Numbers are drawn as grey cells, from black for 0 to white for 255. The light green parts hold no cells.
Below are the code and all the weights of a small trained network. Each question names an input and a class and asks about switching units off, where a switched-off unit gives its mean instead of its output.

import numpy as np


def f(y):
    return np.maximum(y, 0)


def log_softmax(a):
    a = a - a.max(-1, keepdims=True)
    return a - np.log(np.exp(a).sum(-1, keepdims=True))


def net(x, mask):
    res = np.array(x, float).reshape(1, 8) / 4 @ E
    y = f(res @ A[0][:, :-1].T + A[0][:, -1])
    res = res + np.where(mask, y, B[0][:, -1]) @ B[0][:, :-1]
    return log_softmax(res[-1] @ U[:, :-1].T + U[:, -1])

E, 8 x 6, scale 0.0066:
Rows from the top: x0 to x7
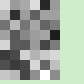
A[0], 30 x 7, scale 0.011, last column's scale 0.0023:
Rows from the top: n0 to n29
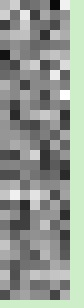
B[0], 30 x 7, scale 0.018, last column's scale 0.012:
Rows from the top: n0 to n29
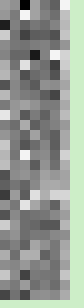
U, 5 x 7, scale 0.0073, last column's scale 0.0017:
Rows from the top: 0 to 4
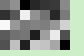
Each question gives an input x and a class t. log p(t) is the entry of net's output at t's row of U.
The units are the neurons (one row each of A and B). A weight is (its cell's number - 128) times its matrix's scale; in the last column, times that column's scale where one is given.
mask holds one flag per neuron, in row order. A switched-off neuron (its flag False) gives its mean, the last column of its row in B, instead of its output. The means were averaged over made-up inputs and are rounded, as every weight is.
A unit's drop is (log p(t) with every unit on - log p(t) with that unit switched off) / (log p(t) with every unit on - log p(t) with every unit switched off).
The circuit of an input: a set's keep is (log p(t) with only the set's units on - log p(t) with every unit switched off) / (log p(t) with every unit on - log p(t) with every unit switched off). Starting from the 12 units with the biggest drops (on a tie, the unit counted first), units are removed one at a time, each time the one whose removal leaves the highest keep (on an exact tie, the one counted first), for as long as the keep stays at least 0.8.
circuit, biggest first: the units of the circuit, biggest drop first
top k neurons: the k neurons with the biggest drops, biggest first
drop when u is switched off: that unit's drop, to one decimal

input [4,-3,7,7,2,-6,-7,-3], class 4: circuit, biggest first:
n19
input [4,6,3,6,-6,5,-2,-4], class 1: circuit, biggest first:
n0, n2
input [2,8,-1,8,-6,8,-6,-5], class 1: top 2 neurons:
n1, n2
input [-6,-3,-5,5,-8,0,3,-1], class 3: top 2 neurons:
n5, n0
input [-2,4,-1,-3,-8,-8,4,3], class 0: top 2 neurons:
n19, n15
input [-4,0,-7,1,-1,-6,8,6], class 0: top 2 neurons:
n15, n1
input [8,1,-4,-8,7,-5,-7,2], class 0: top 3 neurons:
n3, n15, n0
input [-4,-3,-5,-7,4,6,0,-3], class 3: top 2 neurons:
n5, n0
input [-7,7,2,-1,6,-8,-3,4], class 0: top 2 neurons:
n0, n15
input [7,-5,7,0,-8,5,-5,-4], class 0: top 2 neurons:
n3, n2
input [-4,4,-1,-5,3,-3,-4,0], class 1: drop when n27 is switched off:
0.2
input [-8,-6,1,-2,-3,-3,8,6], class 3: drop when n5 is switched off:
0.3
